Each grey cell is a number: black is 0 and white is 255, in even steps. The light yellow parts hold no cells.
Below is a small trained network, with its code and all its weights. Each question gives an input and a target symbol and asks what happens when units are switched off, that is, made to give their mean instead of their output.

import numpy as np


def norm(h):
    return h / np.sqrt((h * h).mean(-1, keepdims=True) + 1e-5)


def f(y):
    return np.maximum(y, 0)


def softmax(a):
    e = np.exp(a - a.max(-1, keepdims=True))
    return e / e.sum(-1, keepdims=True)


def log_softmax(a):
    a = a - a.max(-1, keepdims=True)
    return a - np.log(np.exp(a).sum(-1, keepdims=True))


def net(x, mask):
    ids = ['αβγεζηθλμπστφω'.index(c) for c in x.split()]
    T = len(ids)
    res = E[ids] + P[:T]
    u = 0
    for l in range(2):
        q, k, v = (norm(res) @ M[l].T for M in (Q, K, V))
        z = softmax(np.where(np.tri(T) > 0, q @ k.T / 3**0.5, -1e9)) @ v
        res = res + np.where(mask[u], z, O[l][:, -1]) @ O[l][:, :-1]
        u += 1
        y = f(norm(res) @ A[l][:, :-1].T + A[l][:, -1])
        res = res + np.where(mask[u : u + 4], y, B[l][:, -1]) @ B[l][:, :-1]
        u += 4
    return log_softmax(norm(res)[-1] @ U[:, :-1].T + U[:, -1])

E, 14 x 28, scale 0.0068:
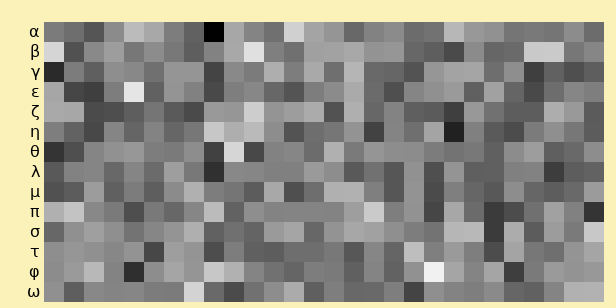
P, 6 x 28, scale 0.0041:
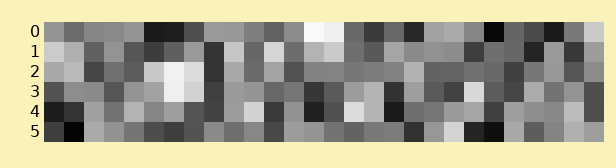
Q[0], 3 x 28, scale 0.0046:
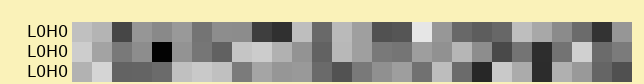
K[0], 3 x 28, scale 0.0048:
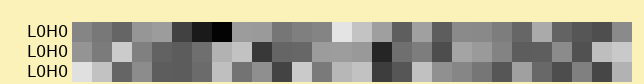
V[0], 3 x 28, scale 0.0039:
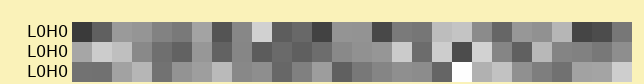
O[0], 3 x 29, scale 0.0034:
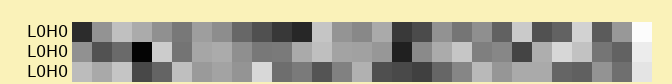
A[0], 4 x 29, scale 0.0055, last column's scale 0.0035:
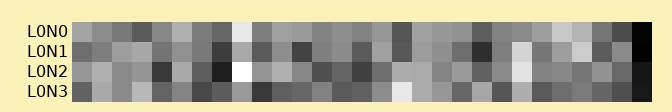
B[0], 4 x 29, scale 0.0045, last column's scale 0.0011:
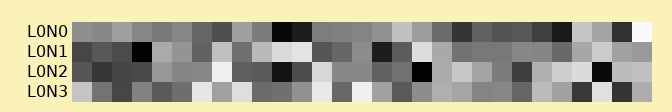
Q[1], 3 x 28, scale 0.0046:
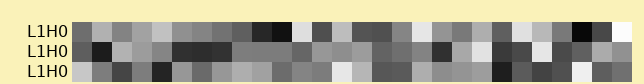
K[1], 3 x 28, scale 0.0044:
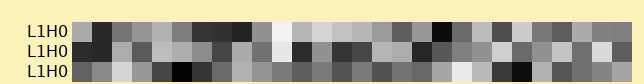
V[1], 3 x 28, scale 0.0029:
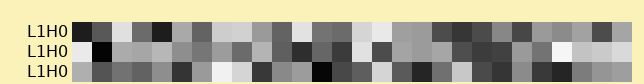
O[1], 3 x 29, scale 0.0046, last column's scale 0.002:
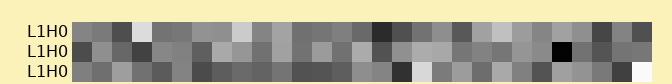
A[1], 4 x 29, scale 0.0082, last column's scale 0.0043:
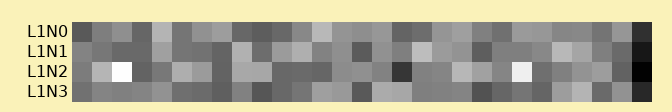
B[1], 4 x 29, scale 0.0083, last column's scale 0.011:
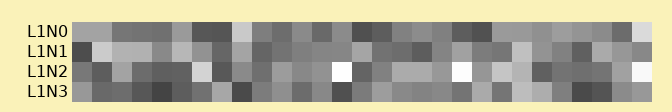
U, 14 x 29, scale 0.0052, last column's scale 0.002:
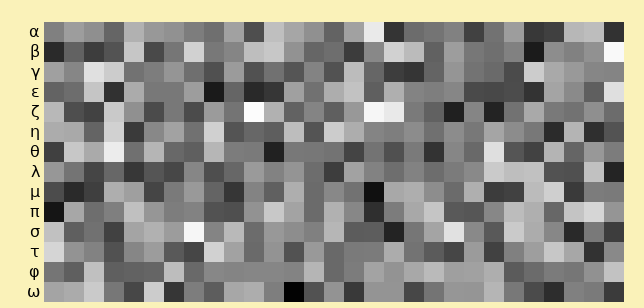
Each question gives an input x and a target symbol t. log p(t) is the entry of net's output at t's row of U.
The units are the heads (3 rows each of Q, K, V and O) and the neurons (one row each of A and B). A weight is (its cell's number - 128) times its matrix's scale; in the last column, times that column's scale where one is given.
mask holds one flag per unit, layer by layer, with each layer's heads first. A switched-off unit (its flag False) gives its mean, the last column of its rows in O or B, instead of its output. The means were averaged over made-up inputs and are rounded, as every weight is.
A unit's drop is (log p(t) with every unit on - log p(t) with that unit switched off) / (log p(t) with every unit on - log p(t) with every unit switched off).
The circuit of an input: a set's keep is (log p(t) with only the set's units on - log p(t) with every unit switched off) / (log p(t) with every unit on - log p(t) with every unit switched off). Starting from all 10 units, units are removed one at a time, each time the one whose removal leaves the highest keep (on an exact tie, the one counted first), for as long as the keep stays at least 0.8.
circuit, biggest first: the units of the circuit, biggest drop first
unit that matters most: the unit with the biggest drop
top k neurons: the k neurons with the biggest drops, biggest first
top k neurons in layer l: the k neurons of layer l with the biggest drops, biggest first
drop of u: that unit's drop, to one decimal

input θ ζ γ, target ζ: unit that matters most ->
L0H0
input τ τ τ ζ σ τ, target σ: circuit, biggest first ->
(L1N2 L0H0)
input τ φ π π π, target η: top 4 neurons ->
(L1N1 L1N2 L0N0 L1N3)
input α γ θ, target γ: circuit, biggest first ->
(L1H0 L1N2)
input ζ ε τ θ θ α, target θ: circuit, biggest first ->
(L1N2 L0H0)
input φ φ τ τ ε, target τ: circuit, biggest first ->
(L1N0 L1N2)
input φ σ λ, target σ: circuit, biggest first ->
(L1N2 L0H0)
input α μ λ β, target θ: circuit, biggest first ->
(L1N1 L1N2 L0H0)
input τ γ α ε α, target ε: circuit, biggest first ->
(L1H0 L1N2)
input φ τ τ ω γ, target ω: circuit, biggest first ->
(L0H0 L1N2)
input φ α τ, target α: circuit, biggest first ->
(L1H0 L1N2)
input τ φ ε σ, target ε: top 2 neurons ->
(L1N2 L1N0)
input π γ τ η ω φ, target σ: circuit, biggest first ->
(L0H0 L0N2)
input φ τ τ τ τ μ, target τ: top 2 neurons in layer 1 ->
(L1N0 L1N2)
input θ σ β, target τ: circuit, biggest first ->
(L1N2)
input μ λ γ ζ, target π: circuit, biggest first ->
(L0H0 L0N1 L1N1)
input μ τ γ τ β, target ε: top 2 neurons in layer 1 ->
(L1N2 L1N0)
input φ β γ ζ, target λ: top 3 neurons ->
(L1N3 L0N2 L1N2)
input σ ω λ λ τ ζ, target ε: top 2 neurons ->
(L0N0 L1N2)
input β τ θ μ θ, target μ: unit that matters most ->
L1H0
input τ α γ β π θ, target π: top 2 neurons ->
(L1N1 L1N2)
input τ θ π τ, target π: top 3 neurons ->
(L1N1 L1N2 L1N0)
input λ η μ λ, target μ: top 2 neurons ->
(L1N2 L1N0)
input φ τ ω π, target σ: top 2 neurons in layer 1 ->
(L1N2 L1N0)
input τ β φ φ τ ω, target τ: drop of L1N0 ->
0.6
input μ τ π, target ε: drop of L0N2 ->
0.0
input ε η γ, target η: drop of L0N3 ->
0.7
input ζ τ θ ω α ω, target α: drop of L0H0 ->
0.1
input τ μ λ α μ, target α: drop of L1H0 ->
0.4
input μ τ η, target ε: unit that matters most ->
L0N0
